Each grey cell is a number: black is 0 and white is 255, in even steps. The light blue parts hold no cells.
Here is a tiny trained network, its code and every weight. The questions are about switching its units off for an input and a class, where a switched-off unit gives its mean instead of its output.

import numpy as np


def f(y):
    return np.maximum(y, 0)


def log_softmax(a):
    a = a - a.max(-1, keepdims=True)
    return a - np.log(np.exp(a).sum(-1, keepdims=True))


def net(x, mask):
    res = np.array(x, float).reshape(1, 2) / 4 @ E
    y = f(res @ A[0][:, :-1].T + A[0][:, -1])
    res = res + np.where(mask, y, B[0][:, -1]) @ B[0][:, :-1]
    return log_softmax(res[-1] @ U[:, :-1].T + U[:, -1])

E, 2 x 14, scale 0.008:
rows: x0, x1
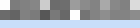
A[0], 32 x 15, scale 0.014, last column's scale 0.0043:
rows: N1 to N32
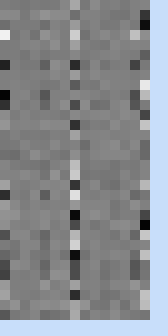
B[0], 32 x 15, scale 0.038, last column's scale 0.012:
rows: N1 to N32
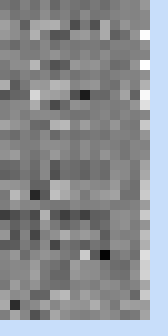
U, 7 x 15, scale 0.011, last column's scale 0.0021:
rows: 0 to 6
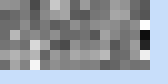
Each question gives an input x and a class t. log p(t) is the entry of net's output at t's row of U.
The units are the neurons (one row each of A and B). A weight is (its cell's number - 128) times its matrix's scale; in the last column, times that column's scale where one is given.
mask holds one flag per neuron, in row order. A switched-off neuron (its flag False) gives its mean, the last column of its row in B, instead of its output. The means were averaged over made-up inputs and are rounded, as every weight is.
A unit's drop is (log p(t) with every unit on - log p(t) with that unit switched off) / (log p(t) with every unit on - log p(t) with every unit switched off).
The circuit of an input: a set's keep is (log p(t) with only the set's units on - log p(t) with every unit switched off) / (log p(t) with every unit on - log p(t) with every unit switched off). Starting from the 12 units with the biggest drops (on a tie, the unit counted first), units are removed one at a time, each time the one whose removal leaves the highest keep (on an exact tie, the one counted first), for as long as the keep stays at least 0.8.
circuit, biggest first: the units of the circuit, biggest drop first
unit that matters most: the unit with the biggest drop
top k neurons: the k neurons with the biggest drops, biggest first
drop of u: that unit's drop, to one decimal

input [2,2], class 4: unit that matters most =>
N20
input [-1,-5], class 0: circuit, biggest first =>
[N4; N10]
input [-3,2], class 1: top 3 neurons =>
[N4; N20; N24]
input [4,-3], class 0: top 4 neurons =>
[N7; N11; N28; N27]
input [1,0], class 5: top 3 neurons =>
[N10; N22; N26]
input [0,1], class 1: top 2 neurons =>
[N7; N4]
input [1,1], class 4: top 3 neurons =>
[N20; N30; N13]
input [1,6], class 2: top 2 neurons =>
[N10; N4]
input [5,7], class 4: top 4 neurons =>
[N4; N30; N19; N13]
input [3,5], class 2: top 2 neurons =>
[N10; N7]
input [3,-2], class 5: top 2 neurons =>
[N10; N26]
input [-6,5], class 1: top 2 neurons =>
[N20; N10]
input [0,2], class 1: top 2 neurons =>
[N7; N4]
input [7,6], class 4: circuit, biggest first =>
[N4]
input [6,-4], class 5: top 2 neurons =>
[N4; N26]
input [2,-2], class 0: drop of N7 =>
0.4
